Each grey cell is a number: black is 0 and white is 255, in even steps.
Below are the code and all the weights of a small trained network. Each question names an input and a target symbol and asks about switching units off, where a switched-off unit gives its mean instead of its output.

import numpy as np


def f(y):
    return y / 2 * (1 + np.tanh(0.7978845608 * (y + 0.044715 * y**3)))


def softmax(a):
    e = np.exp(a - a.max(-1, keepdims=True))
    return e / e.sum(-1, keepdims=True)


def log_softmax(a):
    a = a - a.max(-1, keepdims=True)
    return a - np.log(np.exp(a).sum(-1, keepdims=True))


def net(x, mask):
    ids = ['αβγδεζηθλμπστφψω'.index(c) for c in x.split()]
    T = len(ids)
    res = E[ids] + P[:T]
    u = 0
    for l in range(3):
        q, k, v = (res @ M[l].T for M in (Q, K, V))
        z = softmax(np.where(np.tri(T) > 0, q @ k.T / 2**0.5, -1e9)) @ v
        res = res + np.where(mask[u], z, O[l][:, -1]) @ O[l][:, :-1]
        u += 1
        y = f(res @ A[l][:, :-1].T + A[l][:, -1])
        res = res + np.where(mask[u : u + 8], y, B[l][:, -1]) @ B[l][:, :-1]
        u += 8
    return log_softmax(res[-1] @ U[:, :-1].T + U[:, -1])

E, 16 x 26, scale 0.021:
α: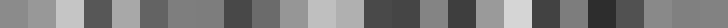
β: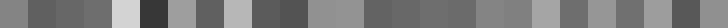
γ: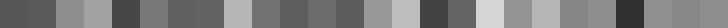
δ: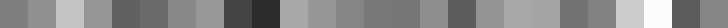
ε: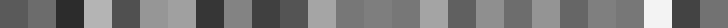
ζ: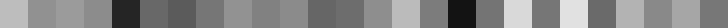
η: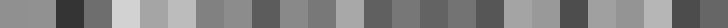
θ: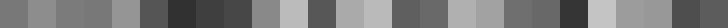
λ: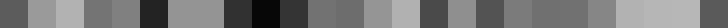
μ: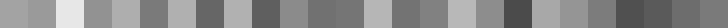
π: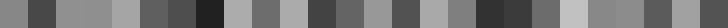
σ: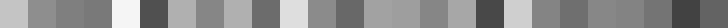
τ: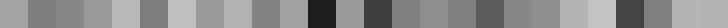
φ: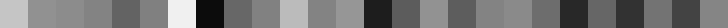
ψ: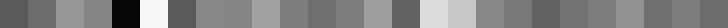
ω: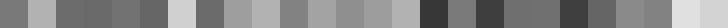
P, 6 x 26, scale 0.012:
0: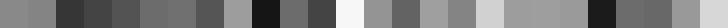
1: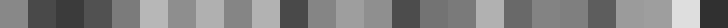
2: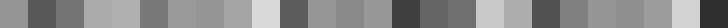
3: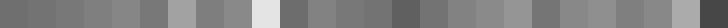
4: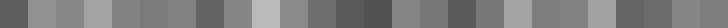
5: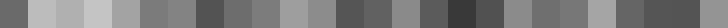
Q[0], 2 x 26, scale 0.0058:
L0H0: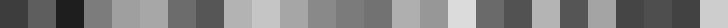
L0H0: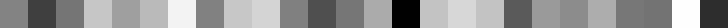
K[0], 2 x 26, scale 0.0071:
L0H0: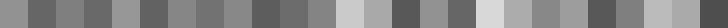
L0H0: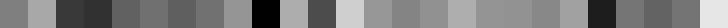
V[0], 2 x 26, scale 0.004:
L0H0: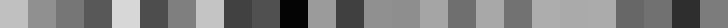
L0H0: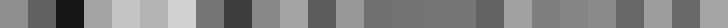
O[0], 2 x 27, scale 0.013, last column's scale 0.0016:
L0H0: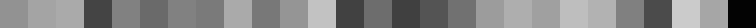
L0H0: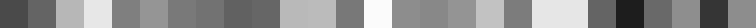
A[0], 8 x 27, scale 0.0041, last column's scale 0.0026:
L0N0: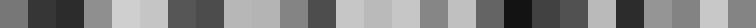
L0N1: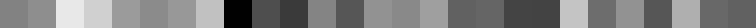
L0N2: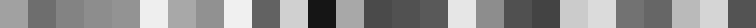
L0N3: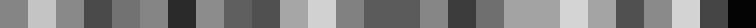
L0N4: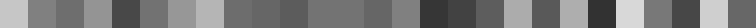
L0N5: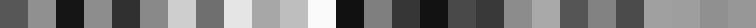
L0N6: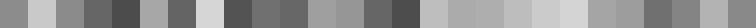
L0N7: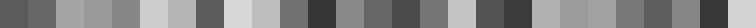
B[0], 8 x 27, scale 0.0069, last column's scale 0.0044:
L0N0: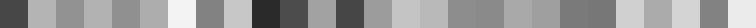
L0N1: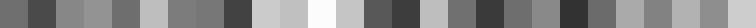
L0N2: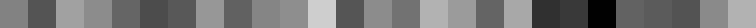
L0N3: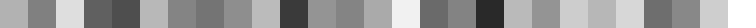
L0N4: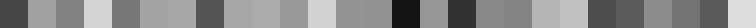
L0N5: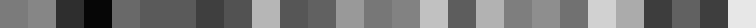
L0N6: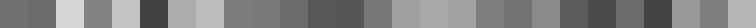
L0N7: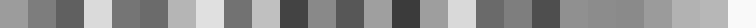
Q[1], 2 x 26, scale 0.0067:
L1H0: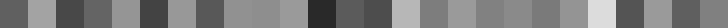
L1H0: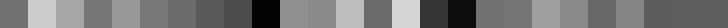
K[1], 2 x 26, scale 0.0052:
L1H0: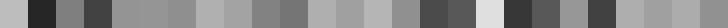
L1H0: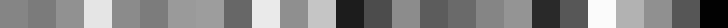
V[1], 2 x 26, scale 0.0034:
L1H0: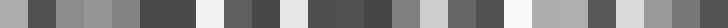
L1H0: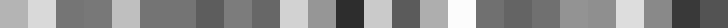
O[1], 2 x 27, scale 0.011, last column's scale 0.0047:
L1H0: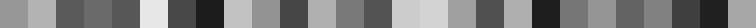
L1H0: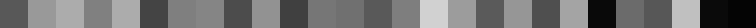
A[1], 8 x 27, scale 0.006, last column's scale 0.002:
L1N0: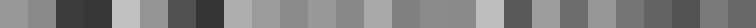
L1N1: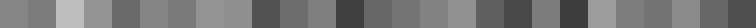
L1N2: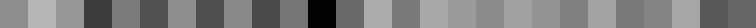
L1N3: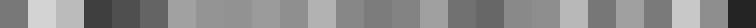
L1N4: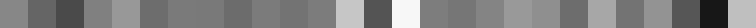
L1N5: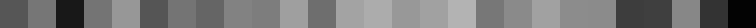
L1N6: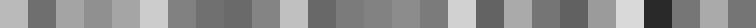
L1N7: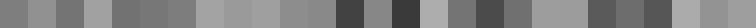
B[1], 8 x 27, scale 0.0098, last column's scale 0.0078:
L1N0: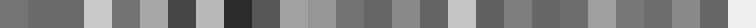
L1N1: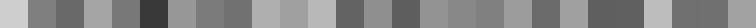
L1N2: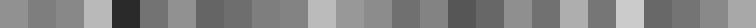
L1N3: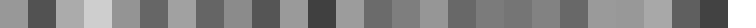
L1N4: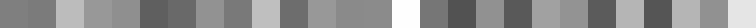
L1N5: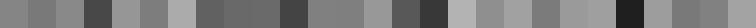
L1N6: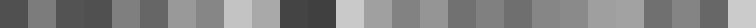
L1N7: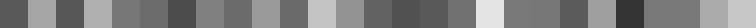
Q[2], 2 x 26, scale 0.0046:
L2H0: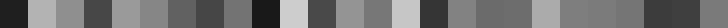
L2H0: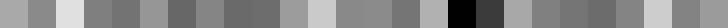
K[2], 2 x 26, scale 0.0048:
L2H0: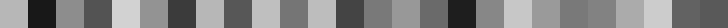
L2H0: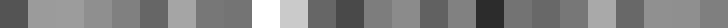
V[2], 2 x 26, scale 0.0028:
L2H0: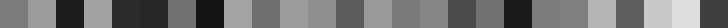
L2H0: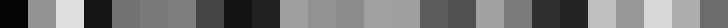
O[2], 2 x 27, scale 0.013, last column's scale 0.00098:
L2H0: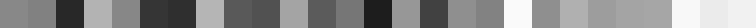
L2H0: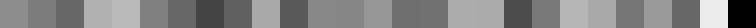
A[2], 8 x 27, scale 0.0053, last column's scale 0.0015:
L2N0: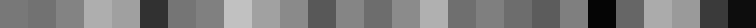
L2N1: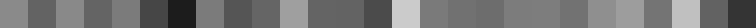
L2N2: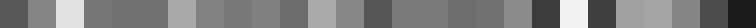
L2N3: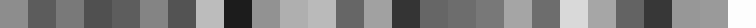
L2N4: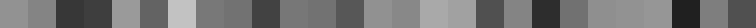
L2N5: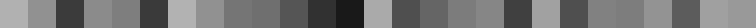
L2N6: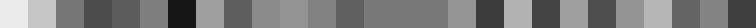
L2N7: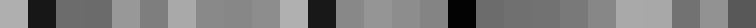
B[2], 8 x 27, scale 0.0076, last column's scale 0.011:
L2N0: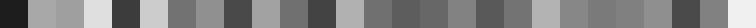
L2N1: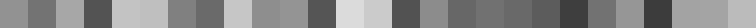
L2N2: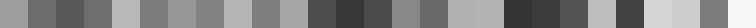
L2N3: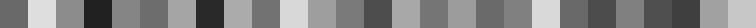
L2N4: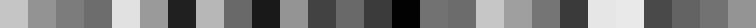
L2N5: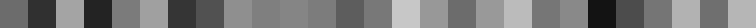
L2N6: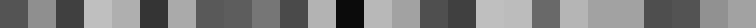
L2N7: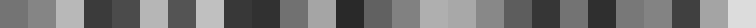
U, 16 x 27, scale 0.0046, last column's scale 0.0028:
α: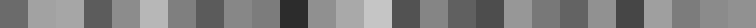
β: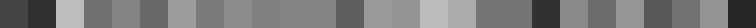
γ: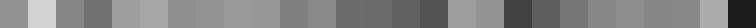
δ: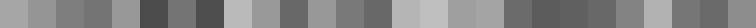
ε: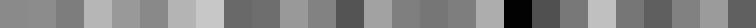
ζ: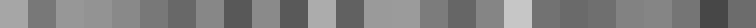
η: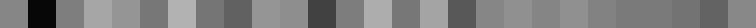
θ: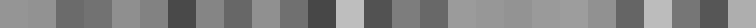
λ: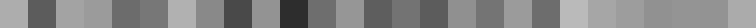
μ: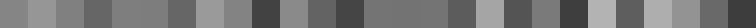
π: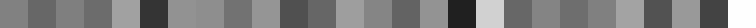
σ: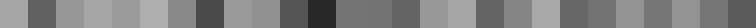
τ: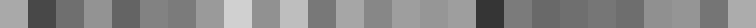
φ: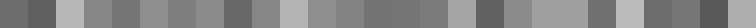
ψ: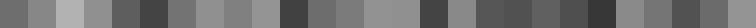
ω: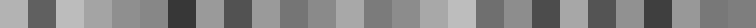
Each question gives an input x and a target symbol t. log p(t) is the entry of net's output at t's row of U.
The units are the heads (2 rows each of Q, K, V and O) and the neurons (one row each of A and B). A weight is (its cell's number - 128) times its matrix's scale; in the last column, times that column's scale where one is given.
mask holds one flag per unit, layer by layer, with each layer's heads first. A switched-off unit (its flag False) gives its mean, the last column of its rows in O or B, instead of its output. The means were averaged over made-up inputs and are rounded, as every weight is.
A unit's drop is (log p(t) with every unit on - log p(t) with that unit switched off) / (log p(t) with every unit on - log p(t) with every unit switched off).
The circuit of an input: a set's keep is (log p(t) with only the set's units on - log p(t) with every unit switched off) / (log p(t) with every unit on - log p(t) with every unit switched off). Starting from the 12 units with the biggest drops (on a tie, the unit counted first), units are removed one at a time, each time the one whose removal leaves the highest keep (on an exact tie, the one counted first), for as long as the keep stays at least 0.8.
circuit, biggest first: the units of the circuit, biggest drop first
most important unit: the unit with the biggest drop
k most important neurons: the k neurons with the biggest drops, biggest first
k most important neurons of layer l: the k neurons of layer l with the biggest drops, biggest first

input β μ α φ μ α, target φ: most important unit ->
L0N1
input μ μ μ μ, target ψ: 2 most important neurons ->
[L2N0 L0N2]
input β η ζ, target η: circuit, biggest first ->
[L1N3 L0H0]
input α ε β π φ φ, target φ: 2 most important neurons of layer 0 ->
[L0N5 L0N1]
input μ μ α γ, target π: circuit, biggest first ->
[L1H0 L0N5 L0H0]
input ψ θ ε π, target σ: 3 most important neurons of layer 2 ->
[L2N0 L2N4 L2N5]
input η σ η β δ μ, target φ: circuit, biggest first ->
[L0H0 L0N1]
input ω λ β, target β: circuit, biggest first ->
[L1H0 L2N5 L2N7 L0H0]
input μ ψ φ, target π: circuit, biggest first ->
[L0N5 L1H0]
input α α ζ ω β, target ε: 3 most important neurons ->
[L1N0 L0N3 L2N5]
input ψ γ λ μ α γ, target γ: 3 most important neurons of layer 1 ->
[L1N0 L1N3 L1N4]
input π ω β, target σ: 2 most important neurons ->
[L2N1 L2N0]
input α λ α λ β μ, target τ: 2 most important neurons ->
[L0N7 L1N1]
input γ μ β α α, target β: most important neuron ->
[L2N7]
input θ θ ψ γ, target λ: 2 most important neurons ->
[L1N2 L0N0]
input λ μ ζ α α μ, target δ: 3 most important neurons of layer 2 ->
[L2N5 L2N0 L2N3]
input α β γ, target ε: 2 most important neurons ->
[L1N0 L2N5]
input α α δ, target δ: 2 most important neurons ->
[L0N7 L2N2]
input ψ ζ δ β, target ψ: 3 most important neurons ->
[L1N4 L2N0 L2N7]
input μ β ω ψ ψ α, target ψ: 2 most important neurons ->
[L2N0 L0N7]
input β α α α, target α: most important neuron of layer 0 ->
[L0N7]
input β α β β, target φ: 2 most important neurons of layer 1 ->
[L1N0 L1N2]
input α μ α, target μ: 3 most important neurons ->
[L2N2 L0N7 L2N7]
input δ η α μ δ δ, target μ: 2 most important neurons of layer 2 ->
[L2N2 L2N6]
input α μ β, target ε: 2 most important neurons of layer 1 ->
[L1N0 L1N1]
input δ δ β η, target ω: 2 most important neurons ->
[L1N4 L1N0]
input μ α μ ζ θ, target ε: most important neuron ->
[L0N7]
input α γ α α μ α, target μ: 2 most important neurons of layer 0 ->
[L0N7 L0N4]
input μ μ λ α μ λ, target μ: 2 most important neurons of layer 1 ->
[L1N1 L1N3]
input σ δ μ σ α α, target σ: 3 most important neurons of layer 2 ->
[L2N0 L2N2 L2N1]
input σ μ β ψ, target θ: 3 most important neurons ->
[L1N7 L1N4 L2N0]
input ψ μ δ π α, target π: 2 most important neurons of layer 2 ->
[L2N6 L2N1]
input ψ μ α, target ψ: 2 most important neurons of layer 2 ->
[L2N0 L2N7]
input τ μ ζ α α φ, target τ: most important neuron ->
[L1N4]
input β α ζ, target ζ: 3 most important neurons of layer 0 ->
[L0N7 L0N4 L0N0]
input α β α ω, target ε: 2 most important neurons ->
[L1N0 L0N5]
